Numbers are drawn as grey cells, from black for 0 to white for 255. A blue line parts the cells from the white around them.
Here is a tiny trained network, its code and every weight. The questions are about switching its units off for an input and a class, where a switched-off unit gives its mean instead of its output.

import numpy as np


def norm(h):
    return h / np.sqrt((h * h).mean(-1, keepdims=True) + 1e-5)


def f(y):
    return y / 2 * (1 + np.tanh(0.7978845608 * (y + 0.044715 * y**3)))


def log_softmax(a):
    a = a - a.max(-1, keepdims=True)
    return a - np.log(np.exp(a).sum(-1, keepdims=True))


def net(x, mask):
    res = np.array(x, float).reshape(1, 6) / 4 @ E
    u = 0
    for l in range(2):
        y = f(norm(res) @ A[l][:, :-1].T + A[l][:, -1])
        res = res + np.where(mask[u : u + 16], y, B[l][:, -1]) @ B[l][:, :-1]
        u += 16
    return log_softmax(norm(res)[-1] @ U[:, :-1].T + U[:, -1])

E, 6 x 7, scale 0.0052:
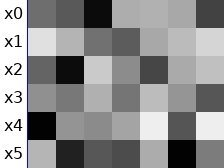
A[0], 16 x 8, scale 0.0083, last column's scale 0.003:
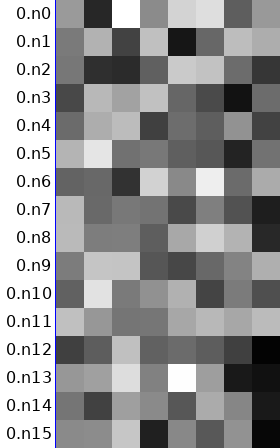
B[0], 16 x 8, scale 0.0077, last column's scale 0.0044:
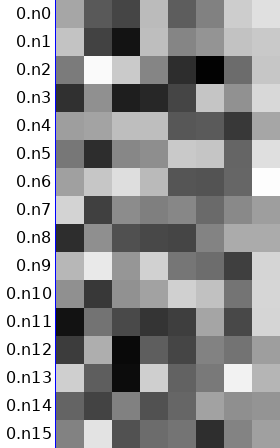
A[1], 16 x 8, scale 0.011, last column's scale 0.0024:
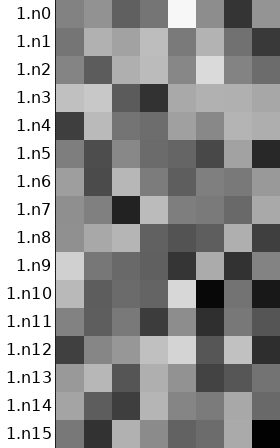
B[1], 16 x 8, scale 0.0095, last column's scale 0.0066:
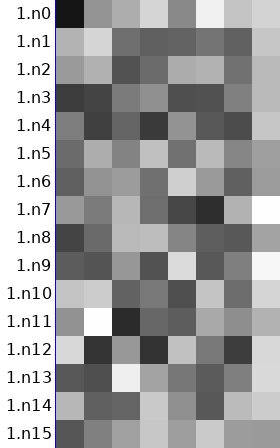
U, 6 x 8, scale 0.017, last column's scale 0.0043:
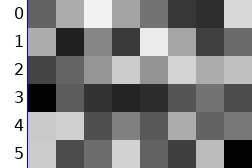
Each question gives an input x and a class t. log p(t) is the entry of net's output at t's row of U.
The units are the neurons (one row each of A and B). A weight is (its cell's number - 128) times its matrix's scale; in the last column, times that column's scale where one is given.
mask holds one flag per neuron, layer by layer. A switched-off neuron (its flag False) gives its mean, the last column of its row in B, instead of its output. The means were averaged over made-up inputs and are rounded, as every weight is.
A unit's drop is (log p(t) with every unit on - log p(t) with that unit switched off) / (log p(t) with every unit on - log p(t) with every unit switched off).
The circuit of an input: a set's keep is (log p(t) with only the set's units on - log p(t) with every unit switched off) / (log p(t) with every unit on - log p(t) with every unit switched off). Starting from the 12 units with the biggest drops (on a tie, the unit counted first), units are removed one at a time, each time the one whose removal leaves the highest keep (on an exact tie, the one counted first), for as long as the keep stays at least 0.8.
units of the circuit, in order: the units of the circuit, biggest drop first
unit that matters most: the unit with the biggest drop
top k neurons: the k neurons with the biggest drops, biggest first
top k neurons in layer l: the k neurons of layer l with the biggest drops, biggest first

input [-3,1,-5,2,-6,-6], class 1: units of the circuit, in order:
(0.n5)
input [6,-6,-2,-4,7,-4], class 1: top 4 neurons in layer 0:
(0.n9; 0.n11; 0.n10; 0.n4)
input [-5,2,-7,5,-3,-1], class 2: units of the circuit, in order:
(0.n5; 1.n0)
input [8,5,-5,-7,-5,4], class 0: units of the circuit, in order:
(0.n2; 1.n13)
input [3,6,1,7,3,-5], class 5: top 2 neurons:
(0.n13; 0.n0)
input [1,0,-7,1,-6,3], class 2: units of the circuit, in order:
(1.n0; 0.n5)
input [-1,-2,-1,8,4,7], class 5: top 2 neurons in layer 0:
(0.n13; 0.n0)
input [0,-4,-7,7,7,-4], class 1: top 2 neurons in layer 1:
(1.n12; 1.n4)
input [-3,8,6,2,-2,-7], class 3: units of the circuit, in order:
(0.n8; 0.n11)
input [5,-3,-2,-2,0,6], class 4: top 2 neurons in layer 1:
(1.n10; 1.n11)
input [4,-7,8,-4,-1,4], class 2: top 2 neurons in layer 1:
(1.n15; 1.n5)
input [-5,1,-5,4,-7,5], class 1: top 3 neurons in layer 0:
(0.n5; 0.n7; 0.n2)
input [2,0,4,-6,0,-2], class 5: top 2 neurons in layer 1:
(1.n14; 1.n0)
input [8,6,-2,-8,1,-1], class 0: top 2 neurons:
(0.n6; 0.n2)
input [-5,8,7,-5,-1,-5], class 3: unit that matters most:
0.n8
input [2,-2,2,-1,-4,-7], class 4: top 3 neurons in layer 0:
(0.n6; 0.n2; 0.n1)
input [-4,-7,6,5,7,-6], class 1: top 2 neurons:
(1.n12; 0.n11)
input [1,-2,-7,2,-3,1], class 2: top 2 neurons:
(1.n0; 0.n5)
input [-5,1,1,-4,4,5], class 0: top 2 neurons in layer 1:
(1.n13; 1.n8)
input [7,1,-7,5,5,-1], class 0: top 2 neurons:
(0.n2; 0.n6)
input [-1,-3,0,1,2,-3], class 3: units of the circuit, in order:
(0.n3)
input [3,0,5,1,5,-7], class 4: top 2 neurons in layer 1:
(1.n1; 1.n9)
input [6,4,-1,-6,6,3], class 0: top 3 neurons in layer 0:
(0.n2; 0.n5; 0.n6)
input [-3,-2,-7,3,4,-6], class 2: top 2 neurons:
(1.n0; 0.n10)
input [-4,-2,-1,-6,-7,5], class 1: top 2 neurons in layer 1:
(1.n9; 1.n6)
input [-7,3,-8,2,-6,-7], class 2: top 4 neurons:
(0.n5; 1.n0; 0.n2; 0.n6)
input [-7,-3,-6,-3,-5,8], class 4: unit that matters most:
1.n10
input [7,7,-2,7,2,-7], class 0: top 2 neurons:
(0.n6; 0.n2)
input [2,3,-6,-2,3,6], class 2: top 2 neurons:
(1.n0; 0.n10)
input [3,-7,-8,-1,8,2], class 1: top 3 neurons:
(1.n12; 1.n4; 0.n10)
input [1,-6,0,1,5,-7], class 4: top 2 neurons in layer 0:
(0.n6; 0.n11)
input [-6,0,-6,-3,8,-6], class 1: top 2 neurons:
(1.n12; 0.n10)
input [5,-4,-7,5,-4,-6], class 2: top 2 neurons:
(0.n5; 1.n0)
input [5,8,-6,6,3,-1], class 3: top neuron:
(0.n11)
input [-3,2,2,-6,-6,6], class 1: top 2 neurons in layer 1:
(1.n9; 1.n6)
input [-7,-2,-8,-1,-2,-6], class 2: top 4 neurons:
(0.n5; 1.n0; 0.n10; 0.n6)
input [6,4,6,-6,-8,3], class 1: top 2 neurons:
(1.n9; 1.n6)
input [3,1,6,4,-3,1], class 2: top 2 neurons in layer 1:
(1.n15; 1.n6)
